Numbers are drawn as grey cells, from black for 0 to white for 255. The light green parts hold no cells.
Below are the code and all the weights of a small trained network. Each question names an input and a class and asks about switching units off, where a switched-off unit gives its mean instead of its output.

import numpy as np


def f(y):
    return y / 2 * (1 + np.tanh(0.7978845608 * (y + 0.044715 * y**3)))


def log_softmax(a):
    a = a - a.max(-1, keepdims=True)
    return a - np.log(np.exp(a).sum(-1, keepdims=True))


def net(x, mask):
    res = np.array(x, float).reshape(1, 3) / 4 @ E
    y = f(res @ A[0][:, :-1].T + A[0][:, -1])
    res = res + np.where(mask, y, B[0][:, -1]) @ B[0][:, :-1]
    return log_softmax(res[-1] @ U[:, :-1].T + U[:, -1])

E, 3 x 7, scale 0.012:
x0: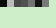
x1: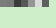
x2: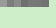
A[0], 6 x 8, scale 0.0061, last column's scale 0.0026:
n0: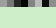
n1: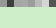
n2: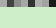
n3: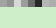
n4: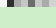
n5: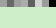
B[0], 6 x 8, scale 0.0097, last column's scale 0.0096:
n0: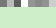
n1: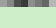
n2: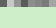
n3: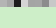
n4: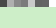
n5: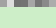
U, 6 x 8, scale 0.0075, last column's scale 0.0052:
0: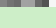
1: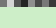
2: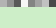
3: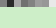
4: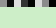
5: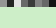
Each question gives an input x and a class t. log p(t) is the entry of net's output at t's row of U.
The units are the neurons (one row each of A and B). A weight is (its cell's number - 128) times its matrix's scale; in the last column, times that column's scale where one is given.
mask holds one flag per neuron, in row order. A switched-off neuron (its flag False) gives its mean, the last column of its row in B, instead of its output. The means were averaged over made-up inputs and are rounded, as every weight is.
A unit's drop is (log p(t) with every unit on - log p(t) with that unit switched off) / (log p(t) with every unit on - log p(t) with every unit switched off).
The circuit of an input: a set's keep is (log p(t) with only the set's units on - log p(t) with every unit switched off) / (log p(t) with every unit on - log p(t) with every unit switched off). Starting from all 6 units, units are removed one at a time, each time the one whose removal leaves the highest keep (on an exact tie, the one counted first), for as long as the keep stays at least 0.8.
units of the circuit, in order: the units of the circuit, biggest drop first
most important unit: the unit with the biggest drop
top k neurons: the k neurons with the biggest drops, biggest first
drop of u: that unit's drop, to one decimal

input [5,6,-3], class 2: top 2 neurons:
(n0, n4)
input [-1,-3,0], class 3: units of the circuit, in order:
(n0, n5)
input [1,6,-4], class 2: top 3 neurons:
(n0, n4, n1)
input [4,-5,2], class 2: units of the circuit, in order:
(n3, n4)
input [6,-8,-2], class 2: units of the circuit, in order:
(n3)
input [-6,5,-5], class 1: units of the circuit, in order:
(n4, n1, n5)
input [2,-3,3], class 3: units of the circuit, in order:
(n0, n4, n5)
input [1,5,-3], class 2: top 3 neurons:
(n0, n4, n1)
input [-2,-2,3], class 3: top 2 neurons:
(n0, n5)
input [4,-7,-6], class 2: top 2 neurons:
(n3, n4)
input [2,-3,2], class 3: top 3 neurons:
(n0, n4, n5)
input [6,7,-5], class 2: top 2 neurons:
(n0, n4)
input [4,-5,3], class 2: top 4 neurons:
(n3, n4, n1, n2)
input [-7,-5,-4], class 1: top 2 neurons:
(n4, n1)
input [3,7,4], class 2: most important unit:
n0
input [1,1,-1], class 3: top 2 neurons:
(n3, n4)
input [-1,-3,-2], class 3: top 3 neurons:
(n0, n5, n4)
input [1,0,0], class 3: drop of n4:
0.2
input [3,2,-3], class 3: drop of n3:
0.3
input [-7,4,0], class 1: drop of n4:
0.2
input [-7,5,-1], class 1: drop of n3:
0.1
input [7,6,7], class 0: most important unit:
n0
